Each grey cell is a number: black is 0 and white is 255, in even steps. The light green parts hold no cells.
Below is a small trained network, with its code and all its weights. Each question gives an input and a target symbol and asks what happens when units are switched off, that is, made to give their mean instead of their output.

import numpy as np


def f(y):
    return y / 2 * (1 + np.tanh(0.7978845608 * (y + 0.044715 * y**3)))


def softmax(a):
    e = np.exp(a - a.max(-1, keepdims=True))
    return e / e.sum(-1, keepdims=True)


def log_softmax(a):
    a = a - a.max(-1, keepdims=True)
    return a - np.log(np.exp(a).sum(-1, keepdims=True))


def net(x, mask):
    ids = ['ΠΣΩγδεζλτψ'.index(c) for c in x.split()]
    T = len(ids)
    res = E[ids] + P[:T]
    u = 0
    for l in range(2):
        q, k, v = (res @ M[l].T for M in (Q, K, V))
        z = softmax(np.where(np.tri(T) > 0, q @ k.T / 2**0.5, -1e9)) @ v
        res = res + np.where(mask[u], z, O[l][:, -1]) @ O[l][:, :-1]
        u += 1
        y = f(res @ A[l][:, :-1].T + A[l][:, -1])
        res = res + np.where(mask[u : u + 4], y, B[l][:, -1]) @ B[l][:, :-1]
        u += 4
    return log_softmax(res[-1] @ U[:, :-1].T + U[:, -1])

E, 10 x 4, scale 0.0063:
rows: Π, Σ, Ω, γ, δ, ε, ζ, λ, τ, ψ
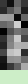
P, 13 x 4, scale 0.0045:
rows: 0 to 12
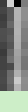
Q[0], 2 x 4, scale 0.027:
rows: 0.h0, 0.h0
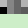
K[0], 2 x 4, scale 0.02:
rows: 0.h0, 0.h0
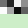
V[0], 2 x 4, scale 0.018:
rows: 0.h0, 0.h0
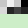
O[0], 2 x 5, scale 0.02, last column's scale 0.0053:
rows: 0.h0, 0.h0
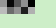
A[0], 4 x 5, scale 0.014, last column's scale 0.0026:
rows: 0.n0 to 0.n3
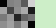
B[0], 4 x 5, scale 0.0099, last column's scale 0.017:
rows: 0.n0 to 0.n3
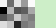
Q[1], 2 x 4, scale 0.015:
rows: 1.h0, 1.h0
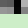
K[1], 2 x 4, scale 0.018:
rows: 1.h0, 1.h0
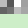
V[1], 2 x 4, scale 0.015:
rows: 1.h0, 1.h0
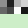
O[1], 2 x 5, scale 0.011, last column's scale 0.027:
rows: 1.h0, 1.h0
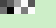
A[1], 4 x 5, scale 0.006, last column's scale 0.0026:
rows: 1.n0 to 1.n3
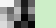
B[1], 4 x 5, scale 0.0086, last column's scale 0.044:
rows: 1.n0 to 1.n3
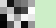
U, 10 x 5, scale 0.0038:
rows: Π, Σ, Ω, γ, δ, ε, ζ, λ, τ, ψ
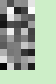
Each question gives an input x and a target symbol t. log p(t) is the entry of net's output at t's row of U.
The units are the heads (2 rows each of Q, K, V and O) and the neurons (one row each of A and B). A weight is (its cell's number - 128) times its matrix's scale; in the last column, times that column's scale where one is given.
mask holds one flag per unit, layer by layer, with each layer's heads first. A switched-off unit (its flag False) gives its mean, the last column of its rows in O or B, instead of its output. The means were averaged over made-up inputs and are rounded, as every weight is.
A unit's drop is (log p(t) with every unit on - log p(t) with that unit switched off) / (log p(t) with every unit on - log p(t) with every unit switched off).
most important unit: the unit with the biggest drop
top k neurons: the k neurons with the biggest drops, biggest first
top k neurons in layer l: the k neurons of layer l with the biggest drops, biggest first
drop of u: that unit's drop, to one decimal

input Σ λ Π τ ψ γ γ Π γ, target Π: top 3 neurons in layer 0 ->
0.n1, 0.n2, 0.n3
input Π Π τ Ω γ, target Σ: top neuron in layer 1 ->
1.n3
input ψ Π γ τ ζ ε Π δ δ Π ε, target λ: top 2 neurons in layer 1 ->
1.n0, 1.n3
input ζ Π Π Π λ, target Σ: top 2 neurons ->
0.n3, 0.n0
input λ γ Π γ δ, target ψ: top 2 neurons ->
0.n1, 0.n0
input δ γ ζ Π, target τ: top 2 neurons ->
0.n0, 0.n3
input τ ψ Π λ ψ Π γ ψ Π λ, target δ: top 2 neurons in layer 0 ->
0.n0, 0.n3
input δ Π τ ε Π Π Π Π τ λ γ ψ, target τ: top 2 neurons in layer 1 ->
1.n2, 1.n1
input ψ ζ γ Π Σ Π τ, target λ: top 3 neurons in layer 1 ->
1.n0, 1.n3, 1.n1
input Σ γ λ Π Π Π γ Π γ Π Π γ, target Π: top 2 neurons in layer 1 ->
1.n2, 1.n1
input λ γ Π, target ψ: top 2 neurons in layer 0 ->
0.n1, 0.n0
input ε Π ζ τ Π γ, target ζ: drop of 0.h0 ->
0.7
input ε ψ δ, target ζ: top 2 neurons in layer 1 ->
1.n1, 1.n2
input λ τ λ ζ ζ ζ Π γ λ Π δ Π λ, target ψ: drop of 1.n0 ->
0.1
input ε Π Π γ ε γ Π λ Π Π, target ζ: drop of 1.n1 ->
0.2
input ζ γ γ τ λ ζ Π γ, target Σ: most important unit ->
0.n3
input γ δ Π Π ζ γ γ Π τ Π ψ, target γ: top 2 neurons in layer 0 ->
0.n1, 0.n0
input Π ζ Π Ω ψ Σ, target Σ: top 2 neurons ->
0.n0, 1.n3
